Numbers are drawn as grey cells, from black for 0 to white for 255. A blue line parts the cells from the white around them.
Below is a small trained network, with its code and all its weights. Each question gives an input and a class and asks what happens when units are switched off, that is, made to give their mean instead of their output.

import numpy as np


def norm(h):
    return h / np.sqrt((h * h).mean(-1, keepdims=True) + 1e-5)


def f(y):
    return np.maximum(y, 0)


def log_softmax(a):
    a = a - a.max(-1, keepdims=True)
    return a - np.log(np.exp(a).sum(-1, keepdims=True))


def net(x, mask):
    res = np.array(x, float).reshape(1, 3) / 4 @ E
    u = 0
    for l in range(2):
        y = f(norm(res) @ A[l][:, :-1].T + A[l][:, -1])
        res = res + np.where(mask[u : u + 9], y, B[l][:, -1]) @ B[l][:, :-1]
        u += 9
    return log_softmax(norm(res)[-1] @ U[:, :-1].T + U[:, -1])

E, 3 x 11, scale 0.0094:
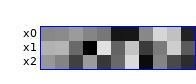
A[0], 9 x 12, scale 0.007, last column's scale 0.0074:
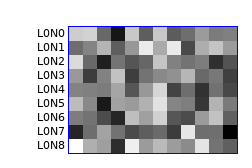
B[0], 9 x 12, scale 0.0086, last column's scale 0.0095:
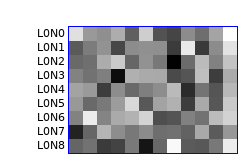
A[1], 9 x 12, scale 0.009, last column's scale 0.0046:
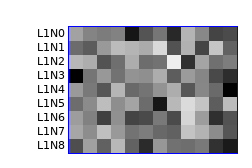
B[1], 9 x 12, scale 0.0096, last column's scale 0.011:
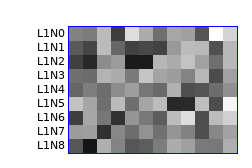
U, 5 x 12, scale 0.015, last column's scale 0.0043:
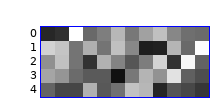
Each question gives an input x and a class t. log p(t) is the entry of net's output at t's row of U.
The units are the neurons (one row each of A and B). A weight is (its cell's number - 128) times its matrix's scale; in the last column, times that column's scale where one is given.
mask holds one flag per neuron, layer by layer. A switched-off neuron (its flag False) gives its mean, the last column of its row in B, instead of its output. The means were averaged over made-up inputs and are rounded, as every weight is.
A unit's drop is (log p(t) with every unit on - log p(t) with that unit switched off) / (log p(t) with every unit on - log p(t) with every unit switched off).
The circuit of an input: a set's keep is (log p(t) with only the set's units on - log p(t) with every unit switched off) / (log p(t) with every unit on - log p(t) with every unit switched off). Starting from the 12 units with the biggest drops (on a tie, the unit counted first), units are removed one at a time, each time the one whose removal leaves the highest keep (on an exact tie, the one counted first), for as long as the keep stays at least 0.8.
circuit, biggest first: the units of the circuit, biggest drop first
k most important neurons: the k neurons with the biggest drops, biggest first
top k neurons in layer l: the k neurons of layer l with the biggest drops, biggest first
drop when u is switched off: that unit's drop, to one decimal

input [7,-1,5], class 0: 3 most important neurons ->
(L0N0, L0N7, L1N8)
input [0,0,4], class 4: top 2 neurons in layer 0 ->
(L0N4, L0N1)
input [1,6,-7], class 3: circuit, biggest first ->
(L1N0)
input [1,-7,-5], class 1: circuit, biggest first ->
(L1N5, L1N6)
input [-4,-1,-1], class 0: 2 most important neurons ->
(L1N1, L0N1)
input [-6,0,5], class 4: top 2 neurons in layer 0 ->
(L0N5, L0N4)
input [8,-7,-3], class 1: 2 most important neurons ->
(L1N5, L0N8)
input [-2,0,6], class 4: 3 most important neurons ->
(L0N4, L0N5, L1N5)
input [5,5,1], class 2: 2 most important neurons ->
(L0N0, L0N5)
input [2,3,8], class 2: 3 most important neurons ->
(L1N0, L1N6, L1N5)
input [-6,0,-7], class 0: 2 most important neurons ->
(L1N1, L0N0)
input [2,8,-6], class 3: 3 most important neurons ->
(L0N8, L1N2, L1N0)
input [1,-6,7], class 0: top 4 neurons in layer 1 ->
(L1N5, L1N0, L1N8, L1N6)
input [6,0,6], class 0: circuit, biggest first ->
(L1N8)
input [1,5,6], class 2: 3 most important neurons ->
(L1N5, L1N0, L1N6)
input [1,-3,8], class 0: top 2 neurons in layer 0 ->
(L0N8, L0N2)
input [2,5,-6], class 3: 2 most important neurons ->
(L0N8, L1N2)
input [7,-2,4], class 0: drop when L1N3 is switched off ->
0.1
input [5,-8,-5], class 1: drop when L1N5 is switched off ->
0.3
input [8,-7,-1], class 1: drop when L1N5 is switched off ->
1.5
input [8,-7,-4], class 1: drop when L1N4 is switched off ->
0.0
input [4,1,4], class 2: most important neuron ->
(L1N0)
